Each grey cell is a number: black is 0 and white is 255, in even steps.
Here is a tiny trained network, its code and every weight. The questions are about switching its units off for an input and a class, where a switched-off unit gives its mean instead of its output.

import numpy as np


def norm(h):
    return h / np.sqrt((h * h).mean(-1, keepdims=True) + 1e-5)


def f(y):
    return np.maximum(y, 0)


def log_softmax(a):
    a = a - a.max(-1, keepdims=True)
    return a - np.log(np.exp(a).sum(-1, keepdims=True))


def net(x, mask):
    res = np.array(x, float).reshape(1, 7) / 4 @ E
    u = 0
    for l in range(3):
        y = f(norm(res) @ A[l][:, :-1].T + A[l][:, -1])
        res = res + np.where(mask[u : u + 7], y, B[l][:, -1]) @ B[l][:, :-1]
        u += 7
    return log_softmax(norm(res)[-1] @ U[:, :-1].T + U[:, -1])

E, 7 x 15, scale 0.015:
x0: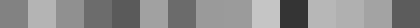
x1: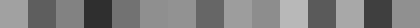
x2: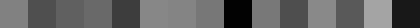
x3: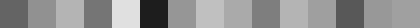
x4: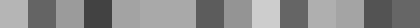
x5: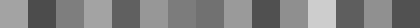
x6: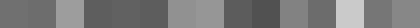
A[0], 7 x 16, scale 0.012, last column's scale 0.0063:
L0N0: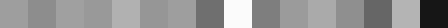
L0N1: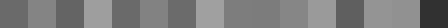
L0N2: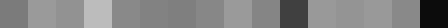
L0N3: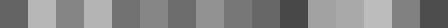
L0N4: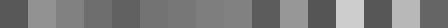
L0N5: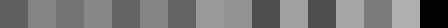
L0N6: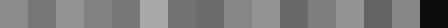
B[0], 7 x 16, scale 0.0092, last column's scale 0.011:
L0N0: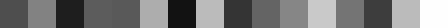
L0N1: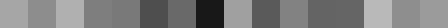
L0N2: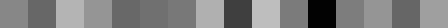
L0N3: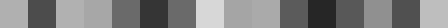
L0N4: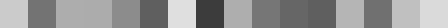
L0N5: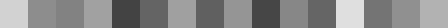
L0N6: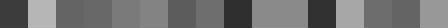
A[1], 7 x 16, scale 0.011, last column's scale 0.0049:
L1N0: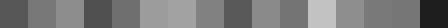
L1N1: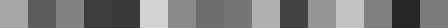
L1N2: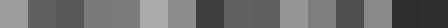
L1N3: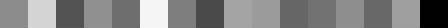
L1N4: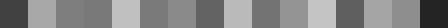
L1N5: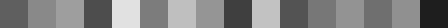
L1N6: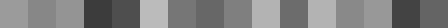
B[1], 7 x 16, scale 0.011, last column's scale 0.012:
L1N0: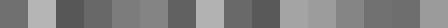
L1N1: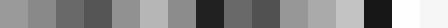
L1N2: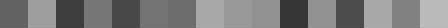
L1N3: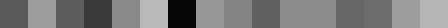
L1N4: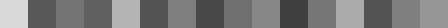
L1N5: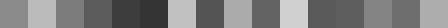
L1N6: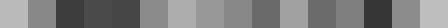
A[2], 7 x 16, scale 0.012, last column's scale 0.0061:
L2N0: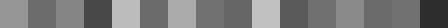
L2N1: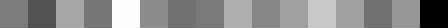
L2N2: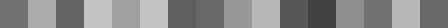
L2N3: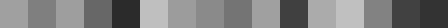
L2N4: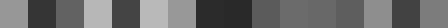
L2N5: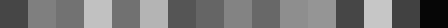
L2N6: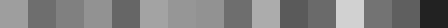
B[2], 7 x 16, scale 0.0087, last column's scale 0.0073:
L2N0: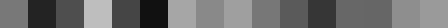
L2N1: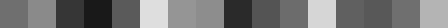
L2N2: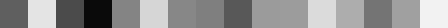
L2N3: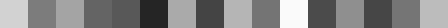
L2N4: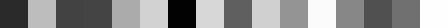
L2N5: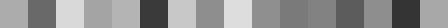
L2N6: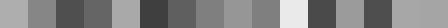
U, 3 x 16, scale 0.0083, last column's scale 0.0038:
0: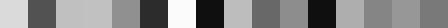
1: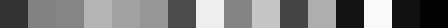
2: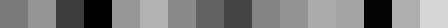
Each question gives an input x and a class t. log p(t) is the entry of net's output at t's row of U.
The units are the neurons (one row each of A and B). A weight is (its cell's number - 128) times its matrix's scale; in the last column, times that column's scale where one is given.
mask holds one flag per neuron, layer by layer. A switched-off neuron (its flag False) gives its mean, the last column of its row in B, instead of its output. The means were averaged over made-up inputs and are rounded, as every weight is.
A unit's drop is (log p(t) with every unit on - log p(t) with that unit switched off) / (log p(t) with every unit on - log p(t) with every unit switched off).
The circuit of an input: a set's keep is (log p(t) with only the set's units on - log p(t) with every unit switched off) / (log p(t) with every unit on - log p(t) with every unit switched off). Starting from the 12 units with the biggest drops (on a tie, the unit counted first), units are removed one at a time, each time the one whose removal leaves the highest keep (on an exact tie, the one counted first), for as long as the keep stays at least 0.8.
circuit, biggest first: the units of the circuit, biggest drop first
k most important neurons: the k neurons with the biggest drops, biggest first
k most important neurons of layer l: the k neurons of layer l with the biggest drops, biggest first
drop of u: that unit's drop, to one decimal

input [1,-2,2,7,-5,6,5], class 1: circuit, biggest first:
[L1N1]
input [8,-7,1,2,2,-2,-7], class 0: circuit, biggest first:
[L0N0 L2N4 L2N3]
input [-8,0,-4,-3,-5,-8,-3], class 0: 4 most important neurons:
[L0N0 L0N4 L0N5 L2N4]
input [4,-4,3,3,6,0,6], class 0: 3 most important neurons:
[L0N0 L0N3 L2N4]
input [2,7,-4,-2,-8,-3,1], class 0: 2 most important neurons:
[L0N4 L0N5]
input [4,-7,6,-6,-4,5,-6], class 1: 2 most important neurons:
[L0N3 L2N5]
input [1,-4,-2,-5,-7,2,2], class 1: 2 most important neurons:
[L2N4 L1N1]
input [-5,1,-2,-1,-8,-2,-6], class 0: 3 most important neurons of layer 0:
[L0N0 L0N5 L0N1]
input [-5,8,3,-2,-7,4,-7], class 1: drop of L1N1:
0.2
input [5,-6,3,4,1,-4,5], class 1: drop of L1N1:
0.3
